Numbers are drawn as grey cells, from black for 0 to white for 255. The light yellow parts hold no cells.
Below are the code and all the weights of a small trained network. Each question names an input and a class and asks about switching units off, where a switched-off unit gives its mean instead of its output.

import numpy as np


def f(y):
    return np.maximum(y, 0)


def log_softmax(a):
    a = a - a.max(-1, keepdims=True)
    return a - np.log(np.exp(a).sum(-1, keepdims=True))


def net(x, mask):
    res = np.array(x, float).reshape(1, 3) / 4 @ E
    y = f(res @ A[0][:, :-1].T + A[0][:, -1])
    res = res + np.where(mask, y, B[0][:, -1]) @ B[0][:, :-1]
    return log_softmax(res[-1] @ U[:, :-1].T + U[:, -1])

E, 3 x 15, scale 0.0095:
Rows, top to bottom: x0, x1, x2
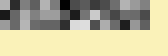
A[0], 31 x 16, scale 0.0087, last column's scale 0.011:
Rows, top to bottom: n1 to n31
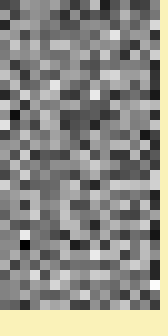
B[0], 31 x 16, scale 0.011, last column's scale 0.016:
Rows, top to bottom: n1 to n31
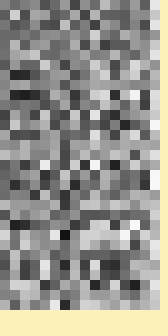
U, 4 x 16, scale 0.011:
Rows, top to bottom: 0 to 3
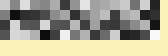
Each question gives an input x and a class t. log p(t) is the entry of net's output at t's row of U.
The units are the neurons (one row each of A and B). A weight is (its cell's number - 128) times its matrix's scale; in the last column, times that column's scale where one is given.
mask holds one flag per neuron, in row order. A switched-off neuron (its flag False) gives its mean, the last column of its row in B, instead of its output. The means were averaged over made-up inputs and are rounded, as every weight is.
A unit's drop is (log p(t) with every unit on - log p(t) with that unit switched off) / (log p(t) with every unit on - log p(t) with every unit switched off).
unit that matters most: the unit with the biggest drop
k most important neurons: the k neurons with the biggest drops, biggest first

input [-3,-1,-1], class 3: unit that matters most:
n12
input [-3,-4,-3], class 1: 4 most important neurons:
[n8; n13; n6; n23]
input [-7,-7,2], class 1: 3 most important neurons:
[n8; n19; n23]
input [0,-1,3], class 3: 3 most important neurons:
[n31; n25; n21]
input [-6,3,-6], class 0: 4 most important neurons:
[n25; n21; n31; n13]
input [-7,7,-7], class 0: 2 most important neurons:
[n25; n21]
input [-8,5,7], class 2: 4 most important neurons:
[n17; n28; n26; n22]
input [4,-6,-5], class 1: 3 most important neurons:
[n19; n23; n11]
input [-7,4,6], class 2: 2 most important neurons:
[n17; n28]
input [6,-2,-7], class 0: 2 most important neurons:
[n25; n31]
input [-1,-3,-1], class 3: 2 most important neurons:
[n10; n14]
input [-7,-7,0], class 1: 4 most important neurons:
[n8; n19; n23; n11]
